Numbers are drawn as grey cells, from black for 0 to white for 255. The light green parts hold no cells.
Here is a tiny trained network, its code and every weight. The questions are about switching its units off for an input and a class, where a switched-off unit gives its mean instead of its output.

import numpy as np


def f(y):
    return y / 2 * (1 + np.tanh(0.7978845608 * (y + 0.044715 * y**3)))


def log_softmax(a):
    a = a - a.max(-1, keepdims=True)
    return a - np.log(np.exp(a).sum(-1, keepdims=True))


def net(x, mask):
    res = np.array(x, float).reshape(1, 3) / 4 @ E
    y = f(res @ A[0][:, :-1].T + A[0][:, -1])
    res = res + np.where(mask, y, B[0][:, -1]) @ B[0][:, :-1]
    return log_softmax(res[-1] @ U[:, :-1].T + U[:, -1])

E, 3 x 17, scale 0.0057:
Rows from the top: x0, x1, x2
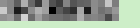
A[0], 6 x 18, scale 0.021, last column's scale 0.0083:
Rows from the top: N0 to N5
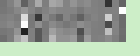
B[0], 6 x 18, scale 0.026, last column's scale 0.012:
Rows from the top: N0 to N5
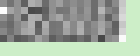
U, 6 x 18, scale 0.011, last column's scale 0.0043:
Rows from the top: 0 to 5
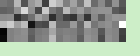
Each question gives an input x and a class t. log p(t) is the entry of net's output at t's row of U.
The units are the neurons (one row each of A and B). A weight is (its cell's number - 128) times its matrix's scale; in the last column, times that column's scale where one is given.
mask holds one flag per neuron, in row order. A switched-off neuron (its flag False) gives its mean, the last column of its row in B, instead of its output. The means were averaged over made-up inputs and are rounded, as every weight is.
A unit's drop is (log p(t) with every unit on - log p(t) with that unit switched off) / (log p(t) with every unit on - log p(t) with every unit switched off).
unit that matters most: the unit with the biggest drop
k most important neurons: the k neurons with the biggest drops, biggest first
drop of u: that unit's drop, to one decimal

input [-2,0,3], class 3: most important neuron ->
(N4)
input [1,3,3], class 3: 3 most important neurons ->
(N5 N4 N3)
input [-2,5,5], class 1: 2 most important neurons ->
(N5 N1)
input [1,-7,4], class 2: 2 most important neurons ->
(N5 N4)
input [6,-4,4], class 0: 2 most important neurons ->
(N2 N4)
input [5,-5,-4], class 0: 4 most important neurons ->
(N2 N3 N1 N4)
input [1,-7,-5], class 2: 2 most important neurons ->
(N5 N3)
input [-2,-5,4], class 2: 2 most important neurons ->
(N5 N4)
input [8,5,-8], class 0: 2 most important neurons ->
(N2 N3)
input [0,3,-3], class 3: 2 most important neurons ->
(N5 N3)
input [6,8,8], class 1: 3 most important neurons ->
(N5 N3 N0)
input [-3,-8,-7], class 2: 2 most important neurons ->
(N5 N3)
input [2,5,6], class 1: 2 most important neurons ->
(N5 N3)
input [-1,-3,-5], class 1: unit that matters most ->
N4
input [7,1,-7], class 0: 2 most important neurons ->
(N2 N3)
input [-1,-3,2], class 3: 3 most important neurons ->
(N1 N4 N2)
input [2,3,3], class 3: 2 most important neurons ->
(N5 N4)
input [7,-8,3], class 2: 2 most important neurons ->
(N5 N0)
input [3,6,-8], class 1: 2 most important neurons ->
(N5 N4)
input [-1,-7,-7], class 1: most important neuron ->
(N4)
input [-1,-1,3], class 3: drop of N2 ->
0.1
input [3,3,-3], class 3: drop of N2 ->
0.2
